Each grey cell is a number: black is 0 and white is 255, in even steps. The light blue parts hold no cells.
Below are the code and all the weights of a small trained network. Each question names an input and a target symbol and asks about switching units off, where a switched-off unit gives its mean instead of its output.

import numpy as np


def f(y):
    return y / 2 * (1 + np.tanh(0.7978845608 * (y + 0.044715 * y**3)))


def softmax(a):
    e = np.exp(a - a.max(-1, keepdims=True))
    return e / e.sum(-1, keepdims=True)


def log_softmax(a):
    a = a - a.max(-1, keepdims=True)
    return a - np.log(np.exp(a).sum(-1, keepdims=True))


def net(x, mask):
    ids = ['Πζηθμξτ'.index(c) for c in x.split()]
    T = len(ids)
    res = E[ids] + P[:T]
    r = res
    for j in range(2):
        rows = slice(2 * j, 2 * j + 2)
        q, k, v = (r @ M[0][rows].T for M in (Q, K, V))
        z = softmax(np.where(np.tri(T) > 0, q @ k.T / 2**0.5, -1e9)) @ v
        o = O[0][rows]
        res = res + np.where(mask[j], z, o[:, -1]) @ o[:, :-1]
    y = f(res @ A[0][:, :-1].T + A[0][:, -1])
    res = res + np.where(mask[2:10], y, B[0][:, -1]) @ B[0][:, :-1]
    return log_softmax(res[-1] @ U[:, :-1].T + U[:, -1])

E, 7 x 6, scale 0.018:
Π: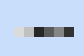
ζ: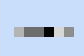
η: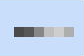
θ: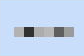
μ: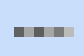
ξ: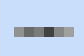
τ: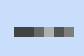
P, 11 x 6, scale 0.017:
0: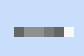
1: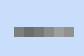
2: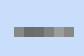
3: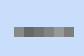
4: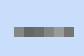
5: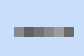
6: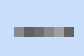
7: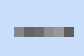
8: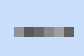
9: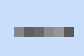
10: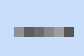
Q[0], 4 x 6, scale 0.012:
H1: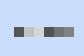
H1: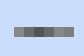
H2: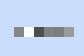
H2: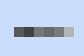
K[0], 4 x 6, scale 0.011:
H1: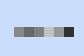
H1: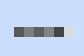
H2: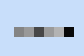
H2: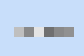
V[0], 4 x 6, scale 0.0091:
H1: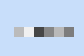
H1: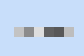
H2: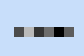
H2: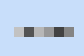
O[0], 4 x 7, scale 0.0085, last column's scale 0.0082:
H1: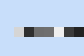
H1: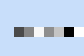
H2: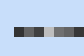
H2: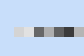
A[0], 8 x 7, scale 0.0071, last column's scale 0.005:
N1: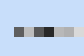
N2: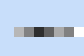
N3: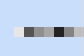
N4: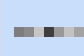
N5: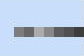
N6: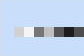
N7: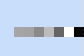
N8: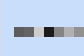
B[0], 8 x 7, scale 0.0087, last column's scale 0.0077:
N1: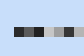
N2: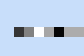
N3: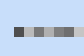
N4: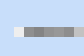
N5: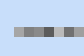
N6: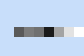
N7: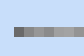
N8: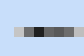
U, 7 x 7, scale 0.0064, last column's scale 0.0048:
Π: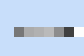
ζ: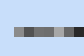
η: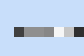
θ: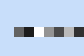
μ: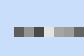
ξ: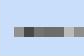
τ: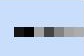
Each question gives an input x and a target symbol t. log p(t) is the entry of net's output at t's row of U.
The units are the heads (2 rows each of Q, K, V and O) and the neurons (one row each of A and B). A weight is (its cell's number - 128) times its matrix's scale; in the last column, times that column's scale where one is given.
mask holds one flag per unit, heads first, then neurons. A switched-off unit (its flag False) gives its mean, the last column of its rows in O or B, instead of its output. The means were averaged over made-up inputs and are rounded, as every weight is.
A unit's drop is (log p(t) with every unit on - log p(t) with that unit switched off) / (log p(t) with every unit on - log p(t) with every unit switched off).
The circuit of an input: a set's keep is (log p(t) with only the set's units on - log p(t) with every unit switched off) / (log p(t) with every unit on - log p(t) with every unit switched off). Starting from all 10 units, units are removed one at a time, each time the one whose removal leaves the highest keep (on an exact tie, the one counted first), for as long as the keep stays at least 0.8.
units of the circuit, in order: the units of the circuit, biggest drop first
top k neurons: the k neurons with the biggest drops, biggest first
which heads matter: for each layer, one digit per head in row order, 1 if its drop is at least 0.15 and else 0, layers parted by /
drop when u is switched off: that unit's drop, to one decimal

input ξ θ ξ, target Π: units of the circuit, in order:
(N6)
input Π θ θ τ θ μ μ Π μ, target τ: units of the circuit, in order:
(H2; H1; N2)
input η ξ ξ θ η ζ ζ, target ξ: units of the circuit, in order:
(H2; N8)
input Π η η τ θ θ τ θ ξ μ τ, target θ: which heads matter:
10
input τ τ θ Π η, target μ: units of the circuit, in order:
(H1; N6)
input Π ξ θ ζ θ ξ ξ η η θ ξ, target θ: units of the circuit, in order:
(N2; H1)
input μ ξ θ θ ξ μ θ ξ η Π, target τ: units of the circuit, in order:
(N2; N6)
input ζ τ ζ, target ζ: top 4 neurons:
(N8; N4; N1; N6)
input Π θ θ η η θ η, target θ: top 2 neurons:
(N2; N1)
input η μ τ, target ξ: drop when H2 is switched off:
0.8
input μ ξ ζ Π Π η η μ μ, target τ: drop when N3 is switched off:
0.2
